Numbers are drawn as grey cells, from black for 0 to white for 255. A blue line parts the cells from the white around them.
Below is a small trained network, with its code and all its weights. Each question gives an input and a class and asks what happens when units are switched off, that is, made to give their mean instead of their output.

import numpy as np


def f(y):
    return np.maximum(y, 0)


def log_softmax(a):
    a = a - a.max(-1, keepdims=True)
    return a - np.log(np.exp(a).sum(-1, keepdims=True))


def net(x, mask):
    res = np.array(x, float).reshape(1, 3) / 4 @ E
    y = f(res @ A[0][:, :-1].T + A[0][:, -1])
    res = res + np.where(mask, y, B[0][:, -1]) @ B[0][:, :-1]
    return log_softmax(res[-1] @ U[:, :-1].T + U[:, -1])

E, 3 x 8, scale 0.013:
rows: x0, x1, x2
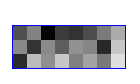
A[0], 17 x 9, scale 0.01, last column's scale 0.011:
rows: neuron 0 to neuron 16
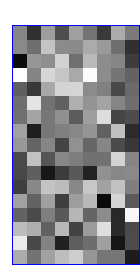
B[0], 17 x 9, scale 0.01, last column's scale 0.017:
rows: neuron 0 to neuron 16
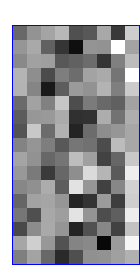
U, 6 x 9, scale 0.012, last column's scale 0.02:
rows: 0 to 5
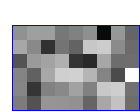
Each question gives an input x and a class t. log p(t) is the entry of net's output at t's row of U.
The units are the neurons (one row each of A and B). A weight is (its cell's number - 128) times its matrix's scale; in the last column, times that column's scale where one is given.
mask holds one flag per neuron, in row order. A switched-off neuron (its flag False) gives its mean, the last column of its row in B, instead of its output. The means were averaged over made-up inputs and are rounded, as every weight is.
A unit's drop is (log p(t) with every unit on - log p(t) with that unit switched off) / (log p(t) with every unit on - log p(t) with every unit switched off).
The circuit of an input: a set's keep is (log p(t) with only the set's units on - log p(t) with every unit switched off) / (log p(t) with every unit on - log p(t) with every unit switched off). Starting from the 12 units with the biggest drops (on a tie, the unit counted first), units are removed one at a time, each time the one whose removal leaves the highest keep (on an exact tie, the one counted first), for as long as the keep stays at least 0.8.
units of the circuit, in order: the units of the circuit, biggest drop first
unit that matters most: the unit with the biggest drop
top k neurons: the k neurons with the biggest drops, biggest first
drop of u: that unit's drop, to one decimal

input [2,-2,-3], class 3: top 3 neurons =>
neuron 2; neuron 1; neuron 16
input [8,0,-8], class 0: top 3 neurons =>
neuron 15; neuron 3; neuron 13
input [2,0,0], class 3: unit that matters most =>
neuron 3
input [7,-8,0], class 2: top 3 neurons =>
neuron 14; neuron 6; neuron 3
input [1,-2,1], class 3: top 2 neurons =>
neuron 15; neuron 12
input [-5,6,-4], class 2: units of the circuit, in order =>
neuron 12; neuron 0
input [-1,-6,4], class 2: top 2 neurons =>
neuron 15; neuron 6
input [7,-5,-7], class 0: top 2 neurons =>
neuron 15; neuron 3
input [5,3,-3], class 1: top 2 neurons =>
neuron 10; neuron 11
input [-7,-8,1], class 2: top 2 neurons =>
neuron 14; neuron 6
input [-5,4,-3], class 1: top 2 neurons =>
neuron 3; neuron 4
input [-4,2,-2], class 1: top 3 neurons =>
neuron 3; neuron 11; neuron 4
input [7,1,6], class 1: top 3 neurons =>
neuron 10; neuron 15; neuron 13
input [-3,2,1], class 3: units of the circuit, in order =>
neuron 15
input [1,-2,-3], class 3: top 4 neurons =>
neuron 2; neuron 1; neuron 16; neuron 13
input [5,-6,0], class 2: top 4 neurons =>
neuron 14; neuron 6; neuron 3; neuron 4
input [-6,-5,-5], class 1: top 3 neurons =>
neuron 3; neuron 4; neuron 11
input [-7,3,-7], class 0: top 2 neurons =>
neuron 15; neuron 10
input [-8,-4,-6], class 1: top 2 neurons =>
neuron 3; neuron 4
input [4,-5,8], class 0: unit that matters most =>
neuron 2
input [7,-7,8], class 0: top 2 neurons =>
neuron 9; neuron 2
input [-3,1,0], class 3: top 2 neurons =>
neuron 10; neuron 15
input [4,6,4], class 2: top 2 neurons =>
neuron 12; neuron 15
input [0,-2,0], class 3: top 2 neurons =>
neuron 12; neuron 15
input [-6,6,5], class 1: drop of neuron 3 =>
0.5
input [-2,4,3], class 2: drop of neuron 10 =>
0.3
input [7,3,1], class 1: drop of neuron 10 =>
0.1
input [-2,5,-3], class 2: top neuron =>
neuron 12
